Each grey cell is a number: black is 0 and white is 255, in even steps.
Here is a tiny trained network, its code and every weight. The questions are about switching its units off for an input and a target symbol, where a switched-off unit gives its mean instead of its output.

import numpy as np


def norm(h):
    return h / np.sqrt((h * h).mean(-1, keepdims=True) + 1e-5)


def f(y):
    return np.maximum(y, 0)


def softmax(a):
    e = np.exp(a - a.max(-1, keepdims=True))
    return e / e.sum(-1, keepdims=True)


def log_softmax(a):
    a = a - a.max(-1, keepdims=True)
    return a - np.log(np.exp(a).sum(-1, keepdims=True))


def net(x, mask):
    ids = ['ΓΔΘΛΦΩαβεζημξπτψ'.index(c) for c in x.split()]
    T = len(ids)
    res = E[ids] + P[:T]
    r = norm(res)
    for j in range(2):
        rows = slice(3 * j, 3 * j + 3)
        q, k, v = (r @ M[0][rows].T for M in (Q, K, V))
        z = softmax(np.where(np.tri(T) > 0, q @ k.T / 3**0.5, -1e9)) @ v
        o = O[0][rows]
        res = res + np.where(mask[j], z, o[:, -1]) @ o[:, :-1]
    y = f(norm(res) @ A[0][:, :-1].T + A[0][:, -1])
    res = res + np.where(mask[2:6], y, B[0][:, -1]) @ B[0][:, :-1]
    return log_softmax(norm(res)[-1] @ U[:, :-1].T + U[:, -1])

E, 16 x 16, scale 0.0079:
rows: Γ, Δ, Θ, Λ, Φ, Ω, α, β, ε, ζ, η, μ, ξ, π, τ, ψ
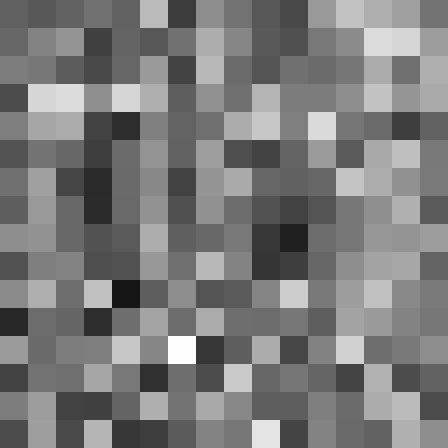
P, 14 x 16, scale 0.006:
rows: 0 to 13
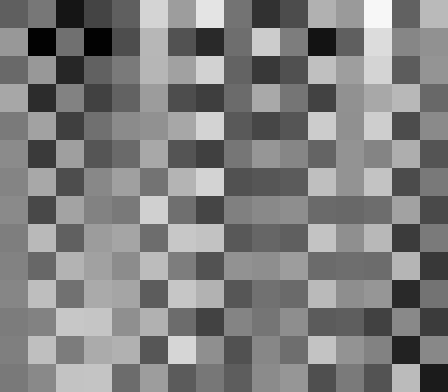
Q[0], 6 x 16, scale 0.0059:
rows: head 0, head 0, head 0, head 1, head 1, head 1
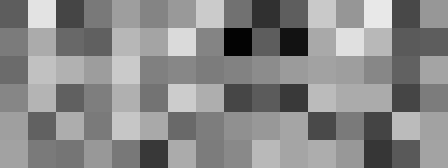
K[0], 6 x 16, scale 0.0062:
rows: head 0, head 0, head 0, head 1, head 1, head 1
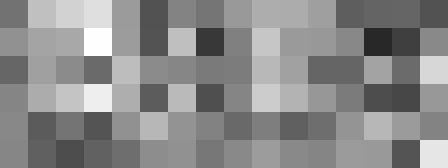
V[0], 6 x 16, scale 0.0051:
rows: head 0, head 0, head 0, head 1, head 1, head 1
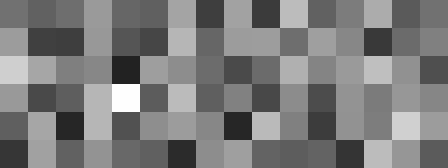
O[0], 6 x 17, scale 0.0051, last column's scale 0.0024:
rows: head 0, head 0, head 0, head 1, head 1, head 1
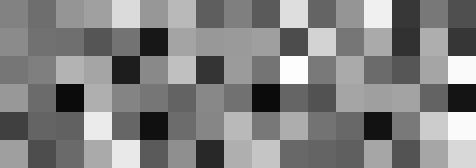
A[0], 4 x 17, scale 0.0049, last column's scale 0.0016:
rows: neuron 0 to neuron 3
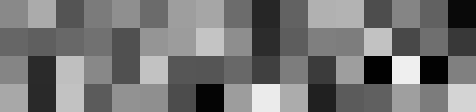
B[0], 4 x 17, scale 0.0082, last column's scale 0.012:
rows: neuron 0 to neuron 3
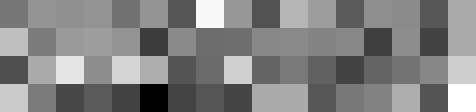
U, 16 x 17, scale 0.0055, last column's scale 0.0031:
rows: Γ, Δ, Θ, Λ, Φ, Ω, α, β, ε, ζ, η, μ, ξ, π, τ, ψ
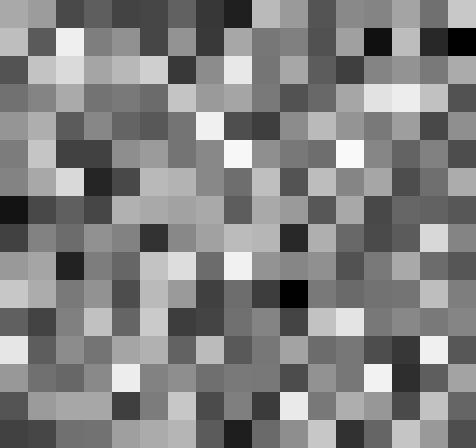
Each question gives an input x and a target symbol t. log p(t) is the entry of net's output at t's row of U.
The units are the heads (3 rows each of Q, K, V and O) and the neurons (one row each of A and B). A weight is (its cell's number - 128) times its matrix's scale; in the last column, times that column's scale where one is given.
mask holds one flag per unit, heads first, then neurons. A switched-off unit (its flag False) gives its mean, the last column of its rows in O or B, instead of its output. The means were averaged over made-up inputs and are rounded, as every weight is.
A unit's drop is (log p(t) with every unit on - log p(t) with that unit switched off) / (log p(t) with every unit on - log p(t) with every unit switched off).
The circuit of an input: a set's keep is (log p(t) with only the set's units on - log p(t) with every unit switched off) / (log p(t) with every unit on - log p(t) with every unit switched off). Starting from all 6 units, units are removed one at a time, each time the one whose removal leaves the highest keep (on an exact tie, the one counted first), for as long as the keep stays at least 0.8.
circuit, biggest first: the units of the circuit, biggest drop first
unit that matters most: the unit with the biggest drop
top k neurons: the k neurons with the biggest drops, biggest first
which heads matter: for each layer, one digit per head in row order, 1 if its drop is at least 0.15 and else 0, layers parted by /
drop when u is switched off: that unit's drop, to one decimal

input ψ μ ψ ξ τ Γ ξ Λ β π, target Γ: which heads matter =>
01
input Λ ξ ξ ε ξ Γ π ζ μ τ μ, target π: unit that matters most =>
neuron 3
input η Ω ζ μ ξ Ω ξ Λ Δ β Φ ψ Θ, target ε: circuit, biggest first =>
(neuron 3; head 0)
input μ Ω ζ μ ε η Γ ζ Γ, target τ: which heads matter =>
10
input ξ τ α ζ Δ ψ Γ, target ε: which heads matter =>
01
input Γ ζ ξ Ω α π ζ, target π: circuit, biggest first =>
(head 1; head 0)
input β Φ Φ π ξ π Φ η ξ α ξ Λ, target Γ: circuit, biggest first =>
(head 1; neuron 2; neuron 3)
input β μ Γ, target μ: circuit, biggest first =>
(neuron 3; head 1; neuron 2; neuron 0)
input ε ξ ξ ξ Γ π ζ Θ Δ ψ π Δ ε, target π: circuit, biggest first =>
(head 0; head 1)
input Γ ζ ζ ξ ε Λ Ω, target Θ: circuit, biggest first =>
(head 0; neuron 2)
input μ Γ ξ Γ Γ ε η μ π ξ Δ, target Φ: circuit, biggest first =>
(head 1; neuron 2; neuron 3)
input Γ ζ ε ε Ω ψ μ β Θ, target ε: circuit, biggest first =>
(head 1; head 0)
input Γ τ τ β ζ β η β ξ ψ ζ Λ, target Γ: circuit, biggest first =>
(head 1; neuron 3; neuron 2)
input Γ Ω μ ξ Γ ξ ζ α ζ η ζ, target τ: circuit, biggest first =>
(head 0)
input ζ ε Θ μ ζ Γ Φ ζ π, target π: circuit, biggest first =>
(neuron 3; head 1; neuron 2)
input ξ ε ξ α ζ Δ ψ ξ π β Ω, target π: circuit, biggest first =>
(head 0; head 1)
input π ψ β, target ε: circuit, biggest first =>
(head 1; neuron 3; neuron 2)
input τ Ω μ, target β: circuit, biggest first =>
(neuron 3; neuron 2; head 1; head 0)
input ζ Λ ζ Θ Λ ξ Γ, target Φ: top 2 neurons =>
(neuron 2; neuron 3)
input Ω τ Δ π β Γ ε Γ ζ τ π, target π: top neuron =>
(neuron 3)
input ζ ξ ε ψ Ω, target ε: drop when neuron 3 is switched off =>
0.2
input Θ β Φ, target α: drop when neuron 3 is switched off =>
0.1
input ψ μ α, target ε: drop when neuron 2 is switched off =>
0.0
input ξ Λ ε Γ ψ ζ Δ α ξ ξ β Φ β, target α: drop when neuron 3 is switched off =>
0.2
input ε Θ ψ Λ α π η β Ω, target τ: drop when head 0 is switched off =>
0.8
